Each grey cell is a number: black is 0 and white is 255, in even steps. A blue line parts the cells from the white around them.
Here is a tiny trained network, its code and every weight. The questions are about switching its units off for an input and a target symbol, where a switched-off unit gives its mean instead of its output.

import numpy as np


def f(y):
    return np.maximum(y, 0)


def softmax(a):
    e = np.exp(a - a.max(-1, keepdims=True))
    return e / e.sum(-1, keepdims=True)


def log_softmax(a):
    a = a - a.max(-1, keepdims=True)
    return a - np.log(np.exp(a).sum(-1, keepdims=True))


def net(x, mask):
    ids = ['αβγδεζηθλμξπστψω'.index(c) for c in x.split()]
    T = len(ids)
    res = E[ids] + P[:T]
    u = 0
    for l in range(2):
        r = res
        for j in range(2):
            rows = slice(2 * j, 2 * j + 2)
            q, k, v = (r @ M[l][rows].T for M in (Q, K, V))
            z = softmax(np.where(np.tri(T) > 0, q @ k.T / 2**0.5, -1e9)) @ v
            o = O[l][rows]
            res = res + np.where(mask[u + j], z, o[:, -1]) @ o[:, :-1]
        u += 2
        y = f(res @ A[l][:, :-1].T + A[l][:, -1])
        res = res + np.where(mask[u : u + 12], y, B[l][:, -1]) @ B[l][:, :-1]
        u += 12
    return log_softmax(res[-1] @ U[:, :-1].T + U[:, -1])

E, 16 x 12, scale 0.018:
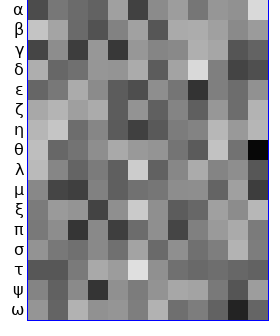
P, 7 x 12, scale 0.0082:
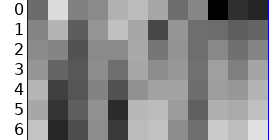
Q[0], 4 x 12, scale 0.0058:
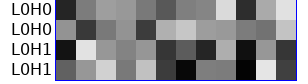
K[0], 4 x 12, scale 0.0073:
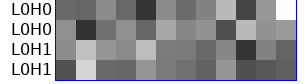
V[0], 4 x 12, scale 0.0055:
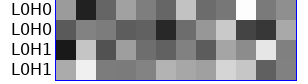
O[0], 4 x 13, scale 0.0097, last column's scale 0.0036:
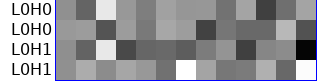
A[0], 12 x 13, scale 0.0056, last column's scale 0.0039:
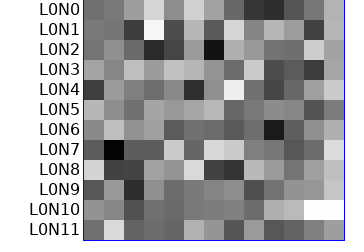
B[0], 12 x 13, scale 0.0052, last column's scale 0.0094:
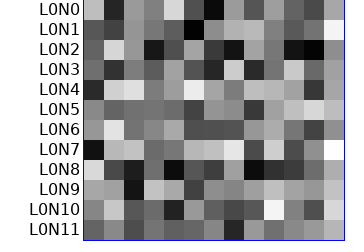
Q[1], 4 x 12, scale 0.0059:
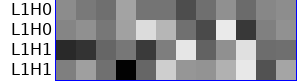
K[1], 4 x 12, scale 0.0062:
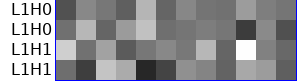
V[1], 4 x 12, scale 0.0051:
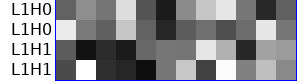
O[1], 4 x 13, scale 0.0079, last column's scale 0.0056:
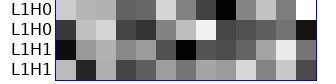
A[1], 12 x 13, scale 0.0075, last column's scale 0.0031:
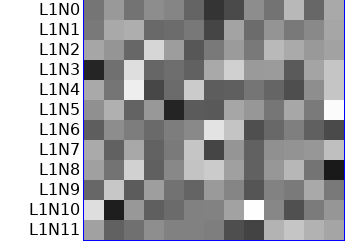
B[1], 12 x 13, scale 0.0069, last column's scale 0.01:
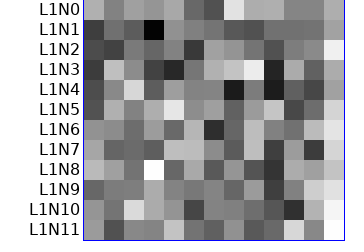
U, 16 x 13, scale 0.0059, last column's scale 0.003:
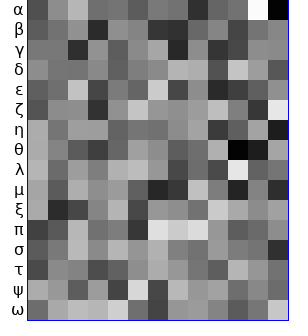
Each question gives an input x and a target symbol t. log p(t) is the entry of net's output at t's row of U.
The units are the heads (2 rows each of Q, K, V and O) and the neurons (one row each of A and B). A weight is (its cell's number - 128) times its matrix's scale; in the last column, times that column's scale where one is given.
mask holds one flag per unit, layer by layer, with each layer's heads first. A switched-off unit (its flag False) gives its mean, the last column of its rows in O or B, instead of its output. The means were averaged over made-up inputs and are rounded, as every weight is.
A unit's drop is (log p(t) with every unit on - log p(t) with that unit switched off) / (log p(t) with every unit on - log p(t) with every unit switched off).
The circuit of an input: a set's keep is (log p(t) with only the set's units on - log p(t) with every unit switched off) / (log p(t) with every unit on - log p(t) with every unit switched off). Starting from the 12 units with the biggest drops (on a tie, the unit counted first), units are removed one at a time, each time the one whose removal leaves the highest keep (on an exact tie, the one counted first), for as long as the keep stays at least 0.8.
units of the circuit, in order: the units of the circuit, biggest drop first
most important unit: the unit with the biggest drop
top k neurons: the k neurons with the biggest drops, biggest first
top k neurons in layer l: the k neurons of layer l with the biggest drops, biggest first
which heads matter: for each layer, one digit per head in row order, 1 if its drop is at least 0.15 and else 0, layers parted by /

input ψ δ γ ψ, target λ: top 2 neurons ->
[L0N1, L1N7]
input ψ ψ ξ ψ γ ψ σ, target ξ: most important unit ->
L0N7
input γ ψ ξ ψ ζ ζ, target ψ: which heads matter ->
11 / 11
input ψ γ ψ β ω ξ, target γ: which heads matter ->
00 / 11
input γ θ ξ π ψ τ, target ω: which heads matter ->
10 / 01
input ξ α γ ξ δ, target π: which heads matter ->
00 / 10
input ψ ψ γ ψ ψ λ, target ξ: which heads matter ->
00 / 00
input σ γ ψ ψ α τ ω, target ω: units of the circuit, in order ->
[L0H0, L1H1, L0N0, L0N3]
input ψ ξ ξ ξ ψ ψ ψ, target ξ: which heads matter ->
01 / 10
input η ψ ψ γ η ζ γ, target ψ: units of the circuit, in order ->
[L1H0, L1H1, L1N8, L0N10]
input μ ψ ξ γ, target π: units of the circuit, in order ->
[L1H1, L1N3, L0N1]
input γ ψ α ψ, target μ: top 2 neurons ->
[L1N10, L0N2]
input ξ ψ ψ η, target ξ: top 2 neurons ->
[L0N7, L1N11]
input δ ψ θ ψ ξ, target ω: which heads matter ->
10 / 11
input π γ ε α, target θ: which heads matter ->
01 / 01
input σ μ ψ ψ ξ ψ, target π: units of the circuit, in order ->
[L1H0, L1N3, L0N10, L1H1]
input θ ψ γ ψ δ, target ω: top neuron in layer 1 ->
[L1N0]
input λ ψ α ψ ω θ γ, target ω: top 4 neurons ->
[L0N1, L1N0, L0N3, L0N10]
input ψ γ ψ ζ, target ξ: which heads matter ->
00 / 01
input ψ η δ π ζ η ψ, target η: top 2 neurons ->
[L1N8, L1N10]
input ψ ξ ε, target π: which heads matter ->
10 / 11
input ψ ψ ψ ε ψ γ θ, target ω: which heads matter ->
10 / 01
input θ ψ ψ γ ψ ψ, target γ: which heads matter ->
00 / 01
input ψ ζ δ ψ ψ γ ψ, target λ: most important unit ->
L0N1
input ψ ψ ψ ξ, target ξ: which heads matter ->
00 / 11
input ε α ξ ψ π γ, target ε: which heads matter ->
11 / 01
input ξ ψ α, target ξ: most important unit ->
L1H0
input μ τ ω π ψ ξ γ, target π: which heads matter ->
01 / 00
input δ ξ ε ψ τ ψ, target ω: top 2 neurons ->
[L0N0, L0N1]
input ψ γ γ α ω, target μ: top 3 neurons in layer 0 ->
[L0N10, L0N0, L0N4]
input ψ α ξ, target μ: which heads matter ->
01 / 11
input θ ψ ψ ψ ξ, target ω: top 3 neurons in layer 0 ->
[L0N3, L0N10, L0N1]
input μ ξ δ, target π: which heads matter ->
10 / 11
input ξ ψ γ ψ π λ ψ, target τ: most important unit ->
L1N3
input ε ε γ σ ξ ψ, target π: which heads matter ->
00 / 10
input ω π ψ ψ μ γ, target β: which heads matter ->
11 / 11
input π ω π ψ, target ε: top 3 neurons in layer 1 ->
[L1N4, L1N3, L1N10]
